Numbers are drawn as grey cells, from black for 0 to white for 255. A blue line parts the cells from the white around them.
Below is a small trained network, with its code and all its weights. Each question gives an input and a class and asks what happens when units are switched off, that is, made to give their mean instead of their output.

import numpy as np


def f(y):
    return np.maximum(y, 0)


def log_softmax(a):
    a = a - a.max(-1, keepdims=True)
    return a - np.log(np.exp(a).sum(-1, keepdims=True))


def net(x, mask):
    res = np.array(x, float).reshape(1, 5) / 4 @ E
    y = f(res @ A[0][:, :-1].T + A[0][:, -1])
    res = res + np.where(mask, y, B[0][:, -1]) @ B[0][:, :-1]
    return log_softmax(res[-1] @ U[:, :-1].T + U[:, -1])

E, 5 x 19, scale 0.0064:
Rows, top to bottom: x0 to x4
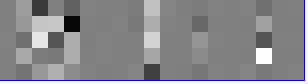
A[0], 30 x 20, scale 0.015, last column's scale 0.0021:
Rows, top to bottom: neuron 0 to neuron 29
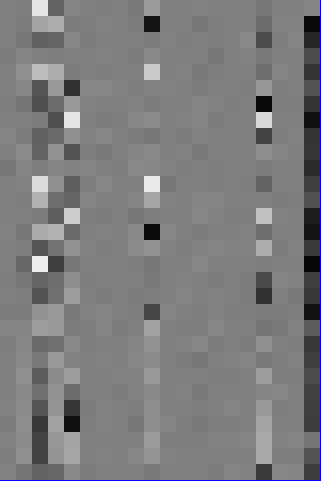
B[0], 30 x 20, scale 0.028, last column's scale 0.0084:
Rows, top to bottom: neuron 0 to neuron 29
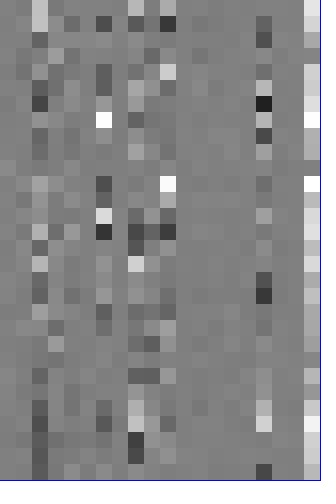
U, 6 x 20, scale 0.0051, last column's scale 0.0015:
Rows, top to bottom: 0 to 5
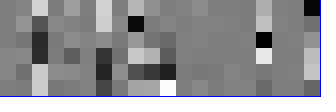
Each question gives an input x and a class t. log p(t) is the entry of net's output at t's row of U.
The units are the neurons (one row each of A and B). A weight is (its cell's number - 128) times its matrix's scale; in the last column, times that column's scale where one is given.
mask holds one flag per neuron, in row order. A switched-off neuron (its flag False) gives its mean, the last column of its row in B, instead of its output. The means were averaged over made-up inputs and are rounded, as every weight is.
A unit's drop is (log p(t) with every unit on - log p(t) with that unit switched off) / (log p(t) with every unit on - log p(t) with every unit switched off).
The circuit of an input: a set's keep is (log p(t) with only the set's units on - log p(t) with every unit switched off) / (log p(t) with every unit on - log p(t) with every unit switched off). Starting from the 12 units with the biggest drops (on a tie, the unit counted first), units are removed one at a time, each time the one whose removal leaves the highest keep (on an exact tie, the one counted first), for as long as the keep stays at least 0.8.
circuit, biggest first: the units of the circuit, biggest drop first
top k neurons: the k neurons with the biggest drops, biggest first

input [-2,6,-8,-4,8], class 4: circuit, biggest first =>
(neuron 14)
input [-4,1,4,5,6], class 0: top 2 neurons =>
(neuron 7; neuron 13)
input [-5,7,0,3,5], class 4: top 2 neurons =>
(neuron 14; neuron 1)
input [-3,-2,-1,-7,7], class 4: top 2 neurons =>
(neuron 14; neuron 1)
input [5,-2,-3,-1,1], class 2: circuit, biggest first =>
(neuron 6; neuron 18)
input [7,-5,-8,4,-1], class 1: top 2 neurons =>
(neuron 28; neuron 27)
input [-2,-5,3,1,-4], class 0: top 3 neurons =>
(neuron 7; neuron 27; neuron 28)
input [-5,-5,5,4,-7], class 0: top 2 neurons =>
(neuron 16; neuron 0)
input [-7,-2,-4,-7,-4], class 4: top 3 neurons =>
(neuron 14; neuron 1; neuron 19)
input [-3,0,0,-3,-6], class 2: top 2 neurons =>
(neuron 11; neuron 4)
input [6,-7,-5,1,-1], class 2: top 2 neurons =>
(neuron 6; neuron 18)
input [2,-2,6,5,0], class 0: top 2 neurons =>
(neuron 7; neuron 0)
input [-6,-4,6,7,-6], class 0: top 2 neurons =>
(neuron 16; neuron 0)
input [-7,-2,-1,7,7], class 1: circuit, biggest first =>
(neuron 7)
